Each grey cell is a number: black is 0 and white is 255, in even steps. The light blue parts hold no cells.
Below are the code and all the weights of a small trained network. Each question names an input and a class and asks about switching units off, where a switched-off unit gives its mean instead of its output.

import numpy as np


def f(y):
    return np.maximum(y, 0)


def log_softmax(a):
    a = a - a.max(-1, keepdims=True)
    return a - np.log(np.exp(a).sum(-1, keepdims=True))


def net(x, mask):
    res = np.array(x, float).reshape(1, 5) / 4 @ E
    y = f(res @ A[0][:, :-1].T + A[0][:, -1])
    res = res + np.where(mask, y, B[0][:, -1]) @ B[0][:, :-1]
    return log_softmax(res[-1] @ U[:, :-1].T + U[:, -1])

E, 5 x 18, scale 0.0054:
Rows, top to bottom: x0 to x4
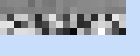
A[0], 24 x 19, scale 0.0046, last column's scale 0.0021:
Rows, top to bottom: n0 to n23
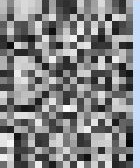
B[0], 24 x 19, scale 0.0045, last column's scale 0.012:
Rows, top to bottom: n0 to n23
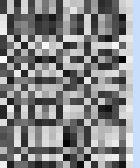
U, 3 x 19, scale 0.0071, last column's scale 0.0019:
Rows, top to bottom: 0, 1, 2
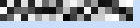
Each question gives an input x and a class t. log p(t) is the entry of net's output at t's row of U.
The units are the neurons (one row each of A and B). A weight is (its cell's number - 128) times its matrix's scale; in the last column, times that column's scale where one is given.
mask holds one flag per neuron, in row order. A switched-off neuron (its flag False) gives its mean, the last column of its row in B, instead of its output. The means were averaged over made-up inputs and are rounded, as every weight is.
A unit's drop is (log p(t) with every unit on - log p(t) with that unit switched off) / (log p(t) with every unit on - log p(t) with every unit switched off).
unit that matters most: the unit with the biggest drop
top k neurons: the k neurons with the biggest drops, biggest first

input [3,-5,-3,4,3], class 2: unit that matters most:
n15
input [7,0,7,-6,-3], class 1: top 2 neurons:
(n2, n8)
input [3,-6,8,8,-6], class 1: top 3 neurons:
(n8, n2, n14)
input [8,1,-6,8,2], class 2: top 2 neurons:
(n22, n20)
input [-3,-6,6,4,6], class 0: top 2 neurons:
(n16, n13)
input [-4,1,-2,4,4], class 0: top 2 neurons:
(n6, n10)
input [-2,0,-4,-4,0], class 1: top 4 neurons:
(n22, n20, n19, n23)
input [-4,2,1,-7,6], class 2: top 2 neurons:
(n6, n10)
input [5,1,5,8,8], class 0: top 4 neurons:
(n16, n0, n9, n13)
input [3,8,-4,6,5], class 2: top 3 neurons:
(n22, n20, n19)
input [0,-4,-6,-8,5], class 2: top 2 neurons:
(n6, n10)
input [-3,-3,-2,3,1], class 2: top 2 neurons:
(n8, n2)
